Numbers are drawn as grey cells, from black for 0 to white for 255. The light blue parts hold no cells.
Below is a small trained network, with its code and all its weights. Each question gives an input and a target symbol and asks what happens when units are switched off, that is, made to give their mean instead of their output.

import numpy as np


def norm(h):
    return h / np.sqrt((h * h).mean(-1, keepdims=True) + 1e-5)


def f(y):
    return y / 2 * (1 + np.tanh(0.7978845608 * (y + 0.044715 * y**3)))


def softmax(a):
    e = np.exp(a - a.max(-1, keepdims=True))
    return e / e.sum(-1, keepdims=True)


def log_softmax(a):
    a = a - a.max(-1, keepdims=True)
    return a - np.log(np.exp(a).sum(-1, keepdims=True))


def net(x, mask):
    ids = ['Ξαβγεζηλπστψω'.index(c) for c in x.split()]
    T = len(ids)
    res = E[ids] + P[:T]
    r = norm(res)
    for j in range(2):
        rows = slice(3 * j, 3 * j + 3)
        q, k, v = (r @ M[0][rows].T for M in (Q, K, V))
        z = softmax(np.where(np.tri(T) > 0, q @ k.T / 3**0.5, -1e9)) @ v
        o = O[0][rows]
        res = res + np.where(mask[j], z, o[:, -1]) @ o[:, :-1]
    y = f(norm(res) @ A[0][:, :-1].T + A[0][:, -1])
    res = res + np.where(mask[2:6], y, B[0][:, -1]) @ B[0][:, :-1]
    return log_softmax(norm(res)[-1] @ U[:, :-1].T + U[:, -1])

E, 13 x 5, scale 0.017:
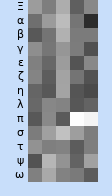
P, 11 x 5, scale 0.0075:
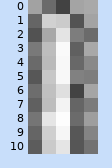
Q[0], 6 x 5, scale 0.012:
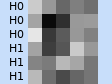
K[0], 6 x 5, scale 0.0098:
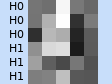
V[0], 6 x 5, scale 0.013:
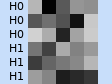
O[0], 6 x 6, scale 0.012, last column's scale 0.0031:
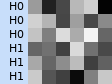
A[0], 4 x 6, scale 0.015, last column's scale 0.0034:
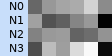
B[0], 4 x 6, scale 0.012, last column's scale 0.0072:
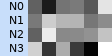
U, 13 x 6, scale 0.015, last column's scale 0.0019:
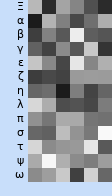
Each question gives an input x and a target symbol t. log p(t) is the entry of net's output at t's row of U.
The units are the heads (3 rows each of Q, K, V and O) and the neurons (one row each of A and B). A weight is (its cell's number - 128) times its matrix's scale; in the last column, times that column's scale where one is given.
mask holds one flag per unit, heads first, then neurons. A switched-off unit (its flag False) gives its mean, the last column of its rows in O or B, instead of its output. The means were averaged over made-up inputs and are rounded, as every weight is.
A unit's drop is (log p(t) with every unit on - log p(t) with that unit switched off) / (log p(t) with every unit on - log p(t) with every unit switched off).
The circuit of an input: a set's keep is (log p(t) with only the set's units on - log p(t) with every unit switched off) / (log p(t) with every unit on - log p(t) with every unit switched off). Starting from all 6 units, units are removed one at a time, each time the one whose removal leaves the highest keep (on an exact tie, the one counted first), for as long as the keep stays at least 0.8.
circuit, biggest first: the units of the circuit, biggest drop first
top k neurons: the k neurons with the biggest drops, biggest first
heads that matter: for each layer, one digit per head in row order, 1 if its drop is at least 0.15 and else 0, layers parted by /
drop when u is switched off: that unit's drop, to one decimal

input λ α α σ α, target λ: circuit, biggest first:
H0
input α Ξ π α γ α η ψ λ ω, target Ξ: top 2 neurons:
N3; N0
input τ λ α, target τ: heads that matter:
11
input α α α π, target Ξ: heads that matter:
00
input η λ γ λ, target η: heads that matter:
10
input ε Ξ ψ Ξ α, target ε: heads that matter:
10
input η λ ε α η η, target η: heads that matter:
10
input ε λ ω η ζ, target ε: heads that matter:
10
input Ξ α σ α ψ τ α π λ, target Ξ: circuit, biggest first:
N3; H0; N0
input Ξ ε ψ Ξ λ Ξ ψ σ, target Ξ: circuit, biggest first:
N3; H0
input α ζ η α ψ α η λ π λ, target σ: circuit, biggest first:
H1; H0
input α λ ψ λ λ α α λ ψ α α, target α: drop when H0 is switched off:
0.6
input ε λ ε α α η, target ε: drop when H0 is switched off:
0.7
